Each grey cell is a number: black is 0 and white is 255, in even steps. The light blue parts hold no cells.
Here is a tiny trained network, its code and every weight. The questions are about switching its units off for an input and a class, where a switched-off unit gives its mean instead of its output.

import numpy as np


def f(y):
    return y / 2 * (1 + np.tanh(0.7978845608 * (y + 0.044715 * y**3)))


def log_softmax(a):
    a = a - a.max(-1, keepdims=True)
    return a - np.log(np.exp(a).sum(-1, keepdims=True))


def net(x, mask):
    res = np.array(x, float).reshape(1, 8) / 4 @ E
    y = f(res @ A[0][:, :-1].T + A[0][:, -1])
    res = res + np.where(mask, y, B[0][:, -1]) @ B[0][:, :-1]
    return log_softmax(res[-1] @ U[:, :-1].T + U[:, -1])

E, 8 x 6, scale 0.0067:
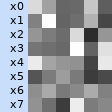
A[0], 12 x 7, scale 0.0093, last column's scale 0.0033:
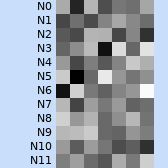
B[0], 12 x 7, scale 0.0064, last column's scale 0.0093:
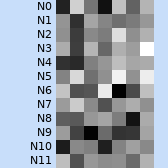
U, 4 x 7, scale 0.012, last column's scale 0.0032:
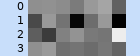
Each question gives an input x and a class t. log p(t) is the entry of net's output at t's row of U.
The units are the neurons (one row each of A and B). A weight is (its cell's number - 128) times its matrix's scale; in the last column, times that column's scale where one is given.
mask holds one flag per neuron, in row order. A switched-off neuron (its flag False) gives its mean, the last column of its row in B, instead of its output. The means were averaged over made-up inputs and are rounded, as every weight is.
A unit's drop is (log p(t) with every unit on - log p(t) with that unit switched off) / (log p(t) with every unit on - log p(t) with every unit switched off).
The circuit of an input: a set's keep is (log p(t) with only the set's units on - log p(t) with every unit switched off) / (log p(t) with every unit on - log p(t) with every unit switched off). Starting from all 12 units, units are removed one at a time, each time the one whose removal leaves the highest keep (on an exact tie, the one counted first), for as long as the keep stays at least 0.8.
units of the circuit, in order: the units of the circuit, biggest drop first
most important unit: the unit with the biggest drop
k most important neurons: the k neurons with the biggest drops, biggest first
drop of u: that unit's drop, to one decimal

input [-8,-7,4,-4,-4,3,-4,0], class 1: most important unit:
N0
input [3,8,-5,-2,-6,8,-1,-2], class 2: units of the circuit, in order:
[N6, N3]
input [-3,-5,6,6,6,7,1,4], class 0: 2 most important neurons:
[N5, N6]
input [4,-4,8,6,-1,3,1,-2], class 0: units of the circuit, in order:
[N5, N6]
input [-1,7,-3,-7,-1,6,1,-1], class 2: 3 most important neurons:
[N6, N3, N5]
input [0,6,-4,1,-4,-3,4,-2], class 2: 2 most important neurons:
[N6, N5]
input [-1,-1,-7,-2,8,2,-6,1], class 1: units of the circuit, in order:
[N0, N6]
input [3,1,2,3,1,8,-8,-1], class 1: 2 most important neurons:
[N6, N10]
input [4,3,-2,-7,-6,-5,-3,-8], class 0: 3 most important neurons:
[N3, N11, N6]
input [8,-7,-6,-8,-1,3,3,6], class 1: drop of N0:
0.5
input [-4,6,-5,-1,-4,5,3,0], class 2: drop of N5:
0.1
